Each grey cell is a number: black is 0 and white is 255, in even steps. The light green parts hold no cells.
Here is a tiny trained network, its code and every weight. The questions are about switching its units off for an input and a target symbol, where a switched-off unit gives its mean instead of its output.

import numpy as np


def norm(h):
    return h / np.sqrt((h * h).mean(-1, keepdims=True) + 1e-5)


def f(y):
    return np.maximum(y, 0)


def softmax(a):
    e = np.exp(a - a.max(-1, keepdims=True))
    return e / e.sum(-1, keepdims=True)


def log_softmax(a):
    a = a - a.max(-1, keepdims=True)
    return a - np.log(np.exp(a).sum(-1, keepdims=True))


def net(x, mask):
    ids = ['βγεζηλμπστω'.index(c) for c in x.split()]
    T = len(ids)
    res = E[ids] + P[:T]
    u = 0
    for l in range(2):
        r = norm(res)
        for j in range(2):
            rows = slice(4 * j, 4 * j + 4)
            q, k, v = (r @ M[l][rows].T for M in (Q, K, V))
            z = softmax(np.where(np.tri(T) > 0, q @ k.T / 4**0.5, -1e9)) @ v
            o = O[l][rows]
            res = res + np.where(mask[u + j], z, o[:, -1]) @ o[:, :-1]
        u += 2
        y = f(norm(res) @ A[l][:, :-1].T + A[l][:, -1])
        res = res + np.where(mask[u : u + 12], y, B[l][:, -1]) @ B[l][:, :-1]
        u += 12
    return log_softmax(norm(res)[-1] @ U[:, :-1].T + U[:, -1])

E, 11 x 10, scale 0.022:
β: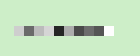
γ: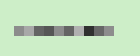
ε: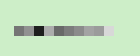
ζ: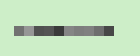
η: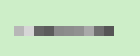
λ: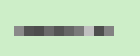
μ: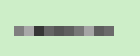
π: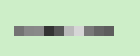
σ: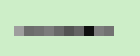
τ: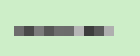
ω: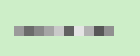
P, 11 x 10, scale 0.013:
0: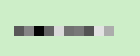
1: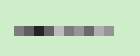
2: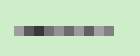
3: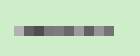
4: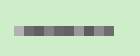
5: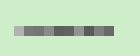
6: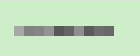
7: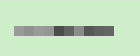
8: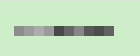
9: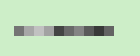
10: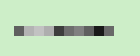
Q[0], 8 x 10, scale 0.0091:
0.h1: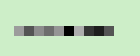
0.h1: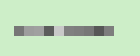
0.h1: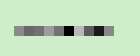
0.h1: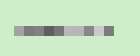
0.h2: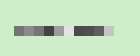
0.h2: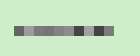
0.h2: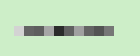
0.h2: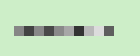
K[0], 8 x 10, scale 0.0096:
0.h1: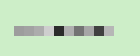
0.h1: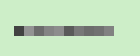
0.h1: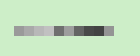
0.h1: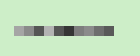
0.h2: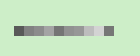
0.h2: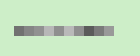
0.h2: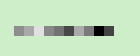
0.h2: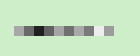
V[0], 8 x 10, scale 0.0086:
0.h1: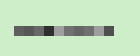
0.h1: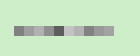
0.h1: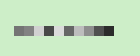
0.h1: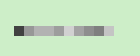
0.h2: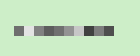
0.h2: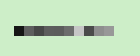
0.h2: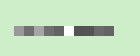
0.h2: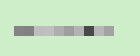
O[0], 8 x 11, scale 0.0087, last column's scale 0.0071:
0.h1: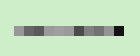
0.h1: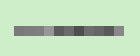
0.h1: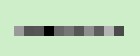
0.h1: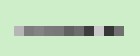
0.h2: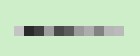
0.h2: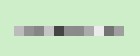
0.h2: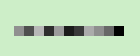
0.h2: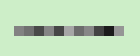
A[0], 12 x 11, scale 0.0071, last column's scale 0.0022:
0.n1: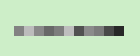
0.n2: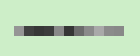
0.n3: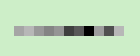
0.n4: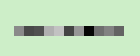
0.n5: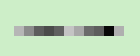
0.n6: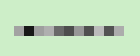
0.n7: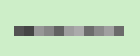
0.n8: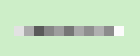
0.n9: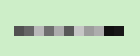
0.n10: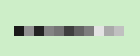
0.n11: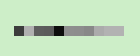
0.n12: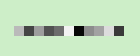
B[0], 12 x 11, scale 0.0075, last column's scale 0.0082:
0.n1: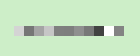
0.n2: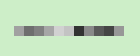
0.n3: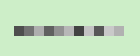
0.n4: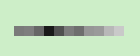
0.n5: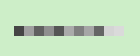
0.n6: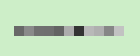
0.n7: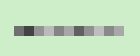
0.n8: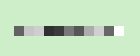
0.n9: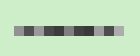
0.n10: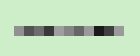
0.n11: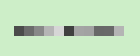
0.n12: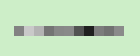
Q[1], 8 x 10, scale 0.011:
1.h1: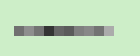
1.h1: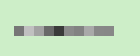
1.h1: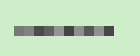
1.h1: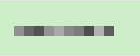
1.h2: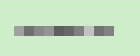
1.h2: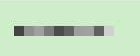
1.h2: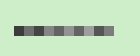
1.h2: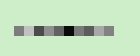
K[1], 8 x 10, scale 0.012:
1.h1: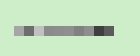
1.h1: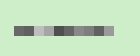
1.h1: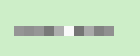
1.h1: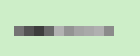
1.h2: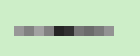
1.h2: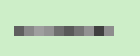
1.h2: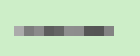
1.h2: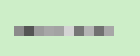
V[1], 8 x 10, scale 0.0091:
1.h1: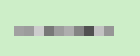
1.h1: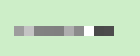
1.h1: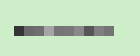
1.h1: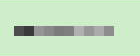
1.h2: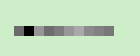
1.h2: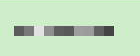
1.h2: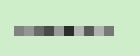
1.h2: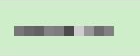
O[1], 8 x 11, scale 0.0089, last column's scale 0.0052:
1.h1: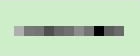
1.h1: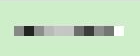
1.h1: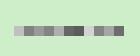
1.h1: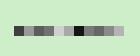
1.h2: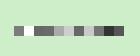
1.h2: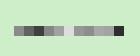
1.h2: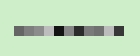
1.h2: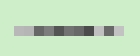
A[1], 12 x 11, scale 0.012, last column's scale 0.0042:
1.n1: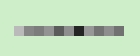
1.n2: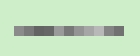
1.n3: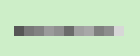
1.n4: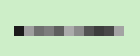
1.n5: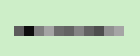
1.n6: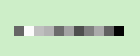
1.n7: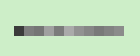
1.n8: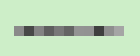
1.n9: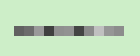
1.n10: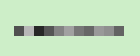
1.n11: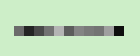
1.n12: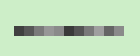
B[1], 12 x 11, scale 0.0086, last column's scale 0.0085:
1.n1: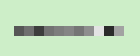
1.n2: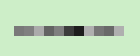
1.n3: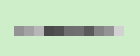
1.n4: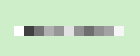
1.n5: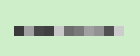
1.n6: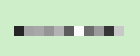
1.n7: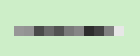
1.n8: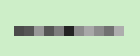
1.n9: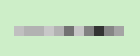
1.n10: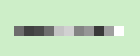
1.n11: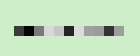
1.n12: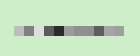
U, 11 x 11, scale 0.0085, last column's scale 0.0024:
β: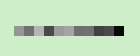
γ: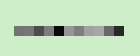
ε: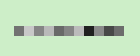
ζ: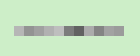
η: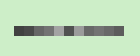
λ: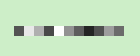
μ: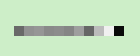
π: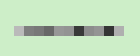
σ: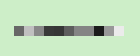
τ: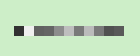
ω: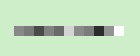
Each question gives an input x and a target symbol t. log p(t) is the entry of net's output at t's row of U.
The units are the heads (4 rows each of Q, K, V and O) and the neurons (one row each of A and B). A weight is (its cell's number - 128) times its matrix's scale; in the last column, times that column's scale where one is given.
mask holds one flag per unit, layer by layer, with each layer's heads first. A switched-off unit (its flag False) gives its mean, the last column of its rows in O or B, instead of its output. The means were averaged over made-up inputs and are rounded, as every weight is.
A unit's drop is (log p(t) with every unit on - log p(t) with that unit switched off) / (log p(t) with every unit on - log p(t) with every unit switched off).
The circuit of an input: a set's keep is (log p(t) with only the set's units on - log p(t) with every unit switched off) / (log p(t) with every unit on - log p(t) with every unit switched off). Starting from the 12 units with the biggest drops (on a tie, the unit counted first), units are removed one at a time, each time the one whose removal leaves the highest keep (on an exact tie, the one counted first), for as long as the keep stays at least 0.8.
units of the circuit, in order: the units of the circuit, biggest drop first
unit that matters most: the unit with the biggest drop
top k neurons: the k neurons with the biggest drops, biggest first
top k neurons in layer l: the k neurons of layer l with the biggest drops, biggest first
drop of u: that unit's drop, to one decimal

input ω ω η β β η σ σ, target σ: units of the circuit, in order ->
(1.h1 0.n3)
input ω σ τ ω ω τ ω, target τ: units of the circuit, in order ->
(1.h2 1.h1)
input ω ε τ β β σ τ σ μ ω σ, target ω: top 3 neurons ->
(0.n3 1.n4 0.n8)
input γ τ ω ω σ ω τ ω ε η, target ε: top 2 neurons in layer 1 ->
(1.n10 1.n4)
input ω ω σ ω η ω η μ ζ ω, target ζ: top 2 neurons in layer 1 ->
(1.n9 1.n2)
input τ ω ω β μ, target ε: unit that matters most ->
0.h1
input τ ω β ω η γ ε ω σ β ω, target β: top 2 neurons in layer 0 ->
(0.n9 0.n3)
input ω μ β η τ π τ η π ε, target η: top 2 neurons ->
(0.n6 1.n11)
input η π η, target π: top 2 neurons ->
(0.n3 0.n5)
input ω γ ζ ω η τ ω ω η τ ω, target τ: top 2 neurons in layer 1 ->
(1.n4 1.n2)
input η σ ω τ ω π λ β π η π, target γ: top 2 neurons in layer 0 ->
(0.n6 0.n9)
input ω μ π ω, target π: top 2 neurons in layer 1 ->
(1.n1 1.n2)
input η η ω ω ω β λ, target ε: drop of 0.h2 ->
0.1
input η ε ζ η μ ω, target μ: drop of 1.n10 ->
0.0
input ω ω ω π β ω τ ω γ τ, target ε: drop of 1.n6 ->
0.2
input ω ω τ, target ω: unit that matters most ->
1.h2
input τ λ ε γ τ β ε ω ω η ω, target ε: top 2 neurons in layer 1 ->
(1.n10 1.n3)
